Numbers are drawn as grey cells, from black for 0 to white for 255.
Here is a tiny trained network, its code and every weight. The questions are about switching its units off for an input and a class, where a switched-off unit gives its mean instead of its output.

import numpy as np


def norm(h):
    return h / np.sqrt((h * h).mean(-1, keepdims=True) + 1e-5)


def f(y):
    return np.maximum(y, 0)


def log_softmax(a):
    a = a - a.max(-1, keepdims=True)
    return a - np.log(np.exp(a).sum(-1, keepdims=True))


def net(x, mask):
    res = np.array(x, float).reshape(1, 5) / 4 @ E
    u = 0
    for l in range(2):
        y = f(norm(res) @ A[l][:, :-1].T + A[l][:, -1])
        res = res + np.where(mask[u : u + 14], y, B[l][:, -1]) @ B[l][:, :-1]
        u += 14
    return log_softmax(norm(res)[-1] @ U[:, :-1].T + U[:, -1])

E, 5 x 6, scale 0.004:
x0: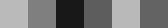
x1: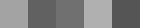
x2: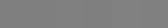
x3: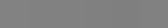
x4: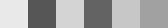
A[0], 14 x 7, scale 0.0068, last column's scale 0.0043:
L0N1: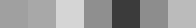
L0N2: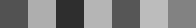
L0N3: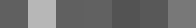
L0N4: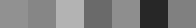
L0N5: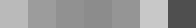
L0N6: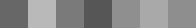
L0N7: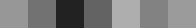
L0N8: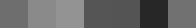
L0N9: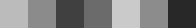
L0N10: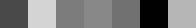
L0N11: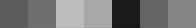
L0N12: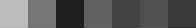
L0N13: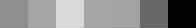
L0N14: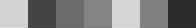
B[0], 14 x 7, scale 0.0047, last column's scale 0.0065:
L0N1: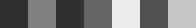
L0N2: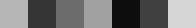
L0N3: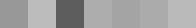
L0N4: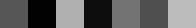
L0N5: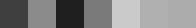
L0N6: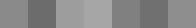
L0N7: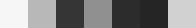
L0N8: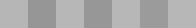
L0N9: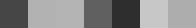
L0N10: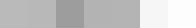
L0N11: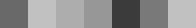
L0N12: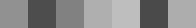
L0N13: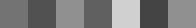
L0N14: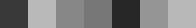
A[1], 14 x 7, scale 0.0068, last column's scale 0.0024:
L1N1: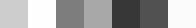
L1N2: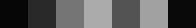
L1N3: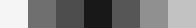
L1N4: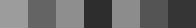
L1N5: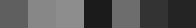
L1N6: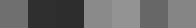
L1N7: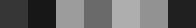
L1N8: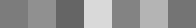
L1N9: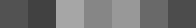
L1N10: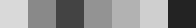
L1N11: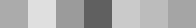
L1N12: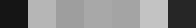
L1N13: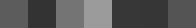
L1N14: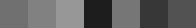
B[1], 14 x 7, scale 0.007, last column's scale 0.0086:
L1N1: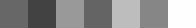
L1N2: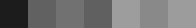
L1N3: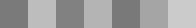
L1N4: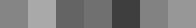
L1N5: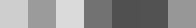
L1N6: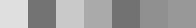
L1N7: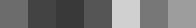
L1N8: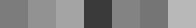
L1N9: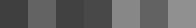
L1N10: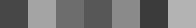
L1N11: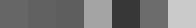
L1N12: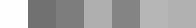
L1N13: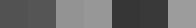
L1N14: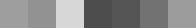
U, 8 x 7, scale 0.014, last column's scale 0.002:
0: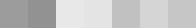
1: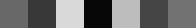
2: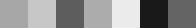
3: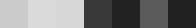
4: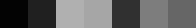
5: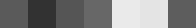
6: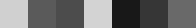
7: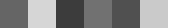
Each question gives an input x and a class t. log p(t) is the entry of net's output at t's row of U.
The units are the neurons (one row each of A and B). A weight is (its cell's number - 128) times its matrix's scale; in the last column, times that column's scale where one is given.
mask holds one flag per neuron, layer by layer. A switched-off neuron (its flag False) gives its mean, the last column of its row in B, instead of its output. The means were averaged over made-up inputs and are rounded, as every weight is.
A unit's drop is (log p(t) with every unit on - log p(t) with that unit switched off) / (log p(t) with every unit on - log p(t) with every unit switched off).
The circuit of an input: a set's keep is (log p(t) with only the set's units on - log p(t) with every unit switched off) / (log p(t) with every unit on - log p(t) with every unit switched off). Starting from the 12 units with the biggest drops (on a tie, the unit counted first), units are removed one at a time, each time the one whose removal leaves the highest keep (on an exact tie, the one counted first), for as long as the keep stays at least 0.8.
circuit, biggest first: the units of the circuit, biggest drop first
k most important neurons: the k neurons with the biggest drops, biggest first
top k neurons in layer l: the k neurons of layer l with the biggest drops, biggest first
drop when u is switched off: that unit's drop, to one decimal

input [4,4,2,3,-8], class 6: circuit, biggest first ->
L0N2
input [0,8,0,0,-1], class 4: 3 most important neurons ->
L0N10, L0N2, L1N2
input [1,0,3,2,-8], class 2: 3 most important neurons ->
L0N3, L0N10, L0N4
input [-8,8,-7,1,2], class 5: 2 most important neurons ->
L0N1, L0N10
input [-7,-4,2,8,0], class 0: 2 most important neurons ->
L0N10, L0N11
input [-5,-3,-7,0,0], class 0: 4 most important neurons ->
L0N10, L0N11, L1N12, L1N1
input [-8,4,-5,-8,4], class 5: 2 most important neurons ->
L0N1, L0N10
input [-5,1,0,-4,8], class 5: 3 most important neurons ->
L0N7, L0N5, L0N2
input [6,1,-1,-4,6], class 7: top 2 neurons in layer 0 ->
L0N4, L0N5
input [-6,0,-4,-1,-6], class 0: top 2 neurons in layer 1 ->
L1N12, L1N11
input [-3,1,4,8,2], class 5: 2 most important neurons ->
L0N7, L0N4
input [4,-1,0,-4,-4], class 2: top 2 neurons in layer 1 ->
L1N1, L1N10
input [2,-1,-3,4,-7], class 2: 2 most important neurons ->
L0N10, L1N1
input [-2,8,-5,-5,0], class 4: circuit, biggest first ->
L0N10
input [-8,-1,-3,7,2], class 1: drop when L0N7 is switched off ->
0.2
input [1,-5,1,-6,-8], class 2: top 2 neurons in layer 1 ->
L1N10, L1N3
